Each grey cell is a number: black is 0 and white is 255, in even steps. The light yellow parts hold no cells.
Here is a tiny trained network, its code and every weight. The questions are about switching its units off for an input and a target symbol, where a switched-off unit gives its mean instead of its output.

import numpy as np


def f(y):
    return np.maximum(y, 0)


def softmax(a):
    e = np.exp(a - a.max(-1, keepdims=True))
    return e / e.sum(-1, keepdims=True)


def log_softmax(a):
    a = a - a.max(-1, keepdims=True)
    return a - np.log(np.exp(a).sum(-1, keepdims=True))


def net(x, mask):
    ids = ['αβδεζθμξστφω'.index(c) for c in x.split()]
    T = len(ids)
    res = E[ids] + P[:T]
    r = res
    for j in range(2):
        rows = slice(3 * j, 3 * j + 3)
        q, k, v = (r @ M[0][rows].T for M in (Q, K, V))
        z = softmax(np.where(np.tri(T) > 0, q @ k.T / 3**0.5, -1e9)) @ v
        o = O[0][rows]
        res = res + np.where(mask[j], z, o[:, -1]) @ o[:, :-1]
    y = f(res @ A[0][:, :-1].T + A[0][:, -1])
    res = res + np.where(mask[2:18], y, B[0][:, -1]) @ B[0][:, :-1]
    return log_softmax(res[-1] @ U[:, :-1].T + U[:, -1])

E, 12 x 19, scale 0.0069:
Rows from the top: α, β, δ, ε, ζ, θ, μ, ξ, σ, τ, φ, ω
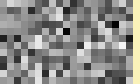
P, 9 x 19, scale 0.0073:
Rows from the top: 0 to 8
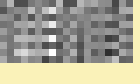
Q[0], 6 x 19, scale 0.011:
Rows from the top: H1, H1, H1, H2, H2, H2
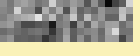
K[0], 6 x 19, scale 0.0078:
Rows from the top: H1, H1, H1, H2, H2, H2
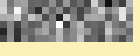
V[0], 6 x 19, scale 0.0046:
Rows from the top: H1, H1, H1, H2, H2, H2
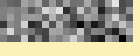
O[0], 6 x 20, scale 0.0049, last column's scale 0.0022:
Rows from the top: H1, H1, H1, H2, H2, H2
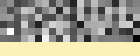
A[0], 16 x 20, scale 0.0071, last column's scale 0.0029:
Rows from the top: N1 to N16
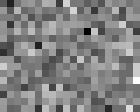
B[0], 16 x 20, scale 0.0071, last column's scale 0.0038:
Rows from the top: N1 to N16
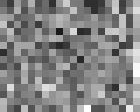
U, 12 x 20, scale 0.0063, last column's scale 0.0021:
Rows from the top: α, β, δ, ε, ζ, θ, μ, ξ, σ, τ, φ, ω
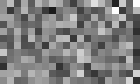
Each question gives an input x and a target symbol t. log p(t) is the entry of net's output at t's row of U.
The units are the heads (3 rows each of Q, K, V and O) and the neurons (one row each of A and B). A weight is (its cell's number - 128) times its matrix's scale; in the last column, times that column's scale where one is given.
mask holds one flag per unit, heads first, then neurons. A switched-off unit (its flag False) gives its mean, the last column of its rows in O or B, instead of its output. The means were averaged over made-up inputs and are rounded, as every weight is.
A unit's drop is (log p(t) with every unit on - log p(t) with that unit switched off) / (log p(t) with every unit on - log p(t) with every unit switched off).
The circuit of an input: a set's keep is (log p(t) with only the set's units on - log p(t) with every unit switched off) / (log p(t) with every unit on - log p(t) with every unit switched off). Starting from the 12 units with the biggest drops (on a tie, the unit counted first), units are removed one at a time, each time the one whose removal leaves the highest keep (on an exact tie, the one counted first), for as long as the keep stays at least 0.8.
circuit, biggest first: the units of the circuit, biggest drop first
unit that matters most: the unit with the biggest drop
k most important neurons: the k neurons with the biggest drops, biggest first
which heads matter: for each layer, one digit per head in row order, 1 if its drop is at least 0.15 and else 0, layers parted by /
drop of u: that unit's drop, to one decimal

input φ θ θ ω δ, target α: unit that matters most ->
H1
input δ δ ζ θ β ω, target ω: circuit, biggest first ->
[N5, N16, H1, H2]
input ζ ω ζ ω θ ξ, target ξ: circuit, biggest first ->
[N16, H1, N4, H2]
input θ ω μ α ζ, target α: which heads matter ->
00
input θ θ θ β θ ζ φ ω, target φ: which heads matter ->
01
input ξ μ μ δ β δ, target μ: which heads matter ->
01
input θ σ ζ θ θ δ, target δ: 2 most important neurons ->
[N5, N4]
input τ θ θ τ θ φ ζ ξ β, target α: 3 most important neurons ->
[N2, N12, N6]
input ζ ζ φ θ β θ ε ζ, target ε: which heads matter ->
10
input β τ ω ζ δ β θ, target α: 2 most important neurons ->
[N2, N13]
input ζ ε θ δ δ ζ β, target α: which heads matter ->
00
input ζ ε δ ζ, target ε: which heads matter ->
11
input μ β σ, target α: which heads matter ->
00
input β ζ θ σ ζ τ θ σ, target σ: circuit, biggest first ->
[N16, H2, N8, H1]
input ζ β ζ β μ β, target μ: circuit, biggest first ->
[H2, N8]
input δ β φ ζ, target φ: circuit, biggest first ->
[H2]
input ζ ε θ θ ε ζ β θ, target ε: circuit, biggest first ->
[H1, N14]
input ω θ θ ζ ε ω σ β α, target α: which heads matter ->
10
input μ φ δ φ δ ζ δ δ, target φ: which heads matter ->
01
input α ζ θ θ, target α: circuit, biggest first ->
[H2, N2, H1]
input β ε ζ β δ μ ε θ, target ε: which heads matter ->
10
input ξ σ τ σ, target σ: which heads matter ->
11
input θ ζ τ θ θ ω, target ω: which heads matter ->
11
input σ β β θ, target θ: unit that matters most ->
N1
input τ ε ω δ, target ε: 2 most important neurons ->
[N14, N2]
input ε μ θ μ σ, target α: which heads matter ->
10
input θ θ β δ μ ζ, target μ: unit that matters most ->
H2
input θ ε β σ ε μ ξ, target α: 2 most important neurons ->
[N2, N1]
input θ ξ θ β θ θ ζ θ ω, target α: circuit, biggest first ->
[H1, N2]
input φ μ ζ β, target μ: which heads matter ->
11
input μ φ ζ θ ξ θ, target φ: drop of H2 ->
1.3
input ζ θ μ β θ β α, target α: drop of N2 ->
0.3
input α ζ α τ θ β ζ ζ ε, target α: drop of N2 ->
0.1
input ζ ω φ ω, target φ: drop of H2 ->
1.3
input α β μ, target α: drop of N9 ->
0.0
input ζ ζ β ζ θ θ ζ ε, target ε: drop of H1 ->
0.9
